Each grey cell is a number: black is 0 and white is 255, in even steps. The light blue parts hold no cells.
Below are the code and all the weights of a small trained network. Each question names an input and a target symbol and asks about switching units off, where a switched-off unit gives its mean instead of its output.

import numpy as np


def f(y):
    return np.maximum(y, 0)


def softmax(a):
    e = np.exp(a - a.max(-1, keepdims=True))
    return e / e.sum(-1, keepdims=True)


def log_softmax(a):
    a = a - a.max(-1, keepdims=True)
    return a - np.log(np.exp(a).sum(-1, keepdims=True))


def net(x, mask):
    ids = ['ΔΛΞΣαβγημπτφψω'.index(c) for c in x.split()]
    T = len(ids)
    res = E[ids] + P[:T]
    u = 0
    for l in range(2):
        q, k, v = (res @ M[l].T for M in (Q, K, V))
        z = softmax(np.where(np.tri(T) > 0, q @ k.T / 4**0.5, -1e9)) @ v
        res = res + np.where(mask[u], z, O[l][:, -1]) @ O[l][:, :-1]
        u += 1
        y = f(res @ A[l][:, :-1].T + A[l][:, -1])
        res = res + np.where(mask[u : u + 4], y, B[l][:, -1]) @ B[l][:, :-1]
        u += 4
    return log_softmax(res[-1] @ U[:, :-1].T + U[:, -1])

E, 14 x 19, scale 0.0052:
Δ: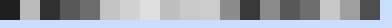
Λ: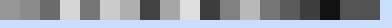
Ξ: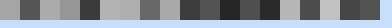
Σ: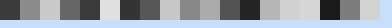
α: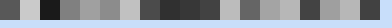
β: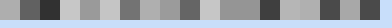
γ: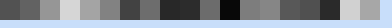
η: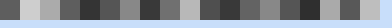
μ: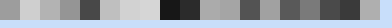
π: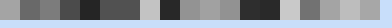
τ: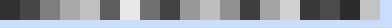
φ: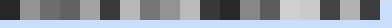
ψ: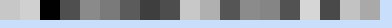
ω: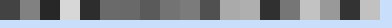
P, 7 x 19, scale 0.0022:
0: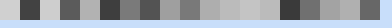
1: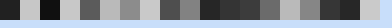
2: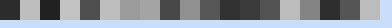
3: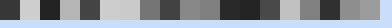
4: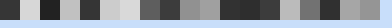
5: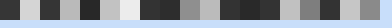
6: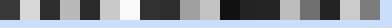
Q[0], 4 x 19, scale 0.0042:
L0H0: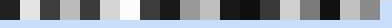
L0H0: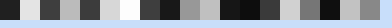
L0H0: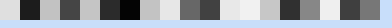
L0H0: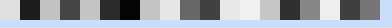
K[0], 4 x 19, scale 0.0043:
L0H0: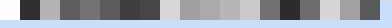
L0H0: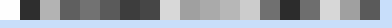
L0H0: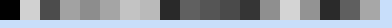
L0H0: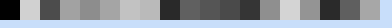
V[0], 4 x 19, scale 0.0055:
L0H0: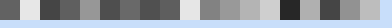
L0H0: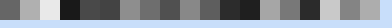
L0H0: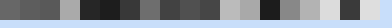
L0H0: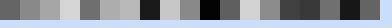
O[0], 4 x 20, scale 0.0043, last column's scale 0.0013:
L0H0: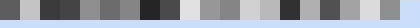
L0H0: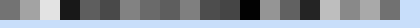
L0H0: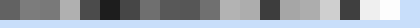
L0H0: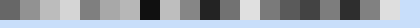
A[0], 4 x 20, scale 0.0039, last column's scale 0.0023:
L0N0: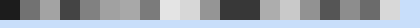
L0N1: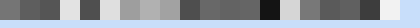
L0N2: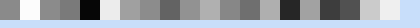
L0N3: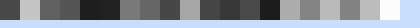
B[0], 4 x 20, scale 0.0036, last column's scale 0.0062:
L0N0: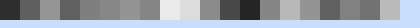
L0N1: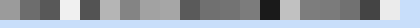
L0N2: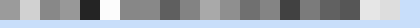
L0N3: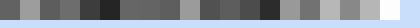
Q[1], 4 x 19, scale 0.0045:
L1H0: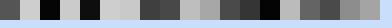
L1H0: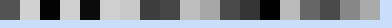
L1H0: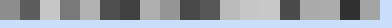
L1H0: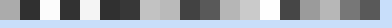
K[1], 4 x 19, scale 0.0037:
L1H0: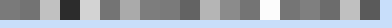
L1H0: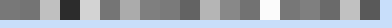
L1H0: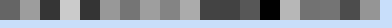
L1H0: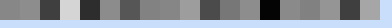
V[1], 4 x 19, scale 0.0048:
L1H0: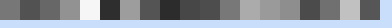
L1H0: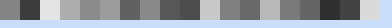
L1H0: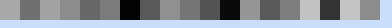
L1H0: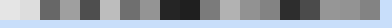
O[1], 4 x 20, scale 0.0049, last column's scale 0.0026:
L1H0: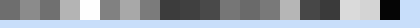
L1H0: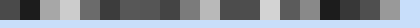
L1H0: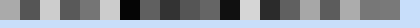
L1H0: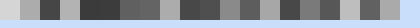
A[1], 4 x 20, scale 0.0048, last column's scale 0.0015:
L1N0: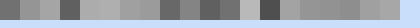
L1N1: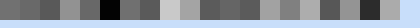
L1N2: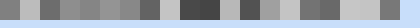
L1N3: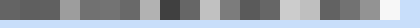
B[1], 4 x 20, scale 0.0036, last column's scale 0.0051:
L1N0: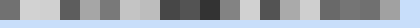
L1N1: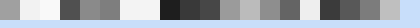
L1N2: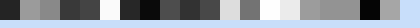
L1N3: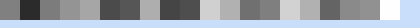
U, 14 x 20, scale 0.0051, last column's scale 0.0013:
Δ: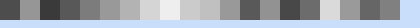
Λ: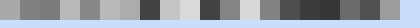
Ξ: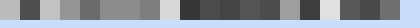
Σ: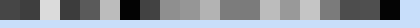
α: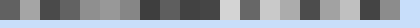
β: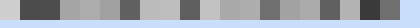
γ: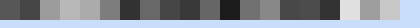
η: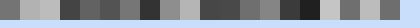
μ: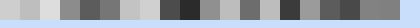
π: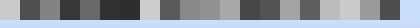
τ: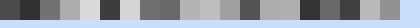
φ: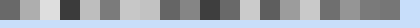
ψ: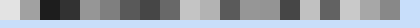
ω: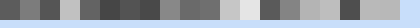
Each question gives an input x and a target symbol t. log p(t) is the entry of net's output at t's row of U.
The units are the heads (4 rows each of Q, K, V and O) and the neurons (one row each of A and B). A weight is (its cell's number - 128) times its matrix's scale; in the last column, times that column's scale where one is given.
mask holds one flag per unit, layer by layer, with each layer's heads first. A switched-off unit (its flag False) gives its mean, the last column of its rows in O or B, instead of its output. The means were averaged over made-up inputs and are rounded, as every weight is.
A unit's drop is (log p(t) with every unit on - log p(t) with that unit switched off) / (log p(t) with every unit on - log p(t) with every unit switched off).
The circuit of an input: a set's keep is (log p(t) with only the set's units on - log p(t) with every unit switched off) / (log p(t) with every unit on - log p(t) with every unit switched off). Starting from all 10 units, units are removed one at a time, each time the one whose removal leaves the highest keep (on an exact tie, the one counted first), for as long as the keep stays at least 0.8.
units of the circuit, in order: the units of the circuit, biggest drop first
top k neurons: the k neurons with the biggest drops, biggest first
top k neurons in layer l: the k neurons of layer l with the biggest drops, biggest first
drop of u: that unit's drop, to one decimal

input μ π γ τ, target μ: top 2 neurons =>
L1N1, L0N3
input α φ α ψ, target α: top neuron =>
L1N2
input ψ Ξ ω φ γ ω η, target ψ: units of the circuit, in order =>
L0H0, L1H0
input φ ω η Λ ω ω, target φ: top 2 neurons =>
L1N0, L0N2
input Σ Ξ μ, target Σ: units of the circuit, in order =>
L1H0, L0N0, L0H0
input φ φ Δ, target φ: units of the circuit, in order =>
L1H0, L1N0, L0N2
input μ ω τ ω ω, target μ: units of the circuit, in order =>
L1H0, L1N1, L0N3
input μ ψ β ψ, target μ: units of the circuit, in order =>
L1H0, L1N1, L0N3
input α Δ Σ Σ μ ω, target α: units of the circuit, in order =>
L1H0, L1N2, L0N2, L0N1
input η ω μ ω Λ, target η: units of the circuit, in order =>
L0H0, L1N3
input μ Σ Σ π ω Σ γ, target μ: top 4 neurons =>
L1N1, L0N3, L0N2, L0N1
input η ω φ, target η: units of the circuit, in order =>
L0H0, L0N3
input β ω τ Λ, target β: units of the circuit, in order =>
L0H0, L0N1
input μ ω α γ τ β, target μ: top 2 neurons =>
L1N1, L0N1
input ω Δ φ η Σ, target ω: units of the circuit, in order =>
L0H0
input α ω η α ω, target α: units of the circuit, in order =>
L1H0, L1N2, L0N2
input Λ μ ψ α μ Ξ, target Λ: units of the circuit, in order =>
L0H0, L1N3
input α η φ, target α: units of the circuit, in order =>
L1H0, L1N2, L0N3
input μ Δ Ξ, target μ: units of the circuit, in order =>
L1H0, L1N1, L0N2, L0N3
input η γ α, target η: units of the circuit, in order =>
L0H0, L1N3
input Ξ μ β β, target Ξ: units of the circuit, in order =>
L0H0
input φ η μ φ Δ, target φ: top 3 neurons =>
L1N0, L0N2, L0N0
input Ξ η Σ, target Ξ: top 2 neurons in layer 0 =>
L0N1, L0N2
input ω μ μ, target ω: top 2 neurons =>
L1N1, L0N1
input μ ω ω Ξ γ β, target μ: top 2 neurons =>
L1N1, L0N2
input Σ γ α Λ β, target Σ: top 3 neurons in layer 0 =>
L0N0, L0N1, L0N3
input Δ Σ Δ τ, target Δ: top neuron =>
L0N0
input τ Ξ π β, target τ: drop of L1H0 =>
1.1
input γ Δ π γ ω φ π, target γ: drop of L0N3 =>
0.1
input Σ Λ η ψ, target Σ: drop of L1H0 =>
1.1
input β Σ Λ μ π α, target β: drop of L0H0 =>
1.1
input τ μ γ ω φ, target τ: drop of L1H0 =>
1.1
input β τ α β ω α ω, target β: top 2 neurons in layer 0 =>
L0N1, L0N3
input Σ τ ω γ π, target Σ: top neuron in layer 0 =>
L0N0
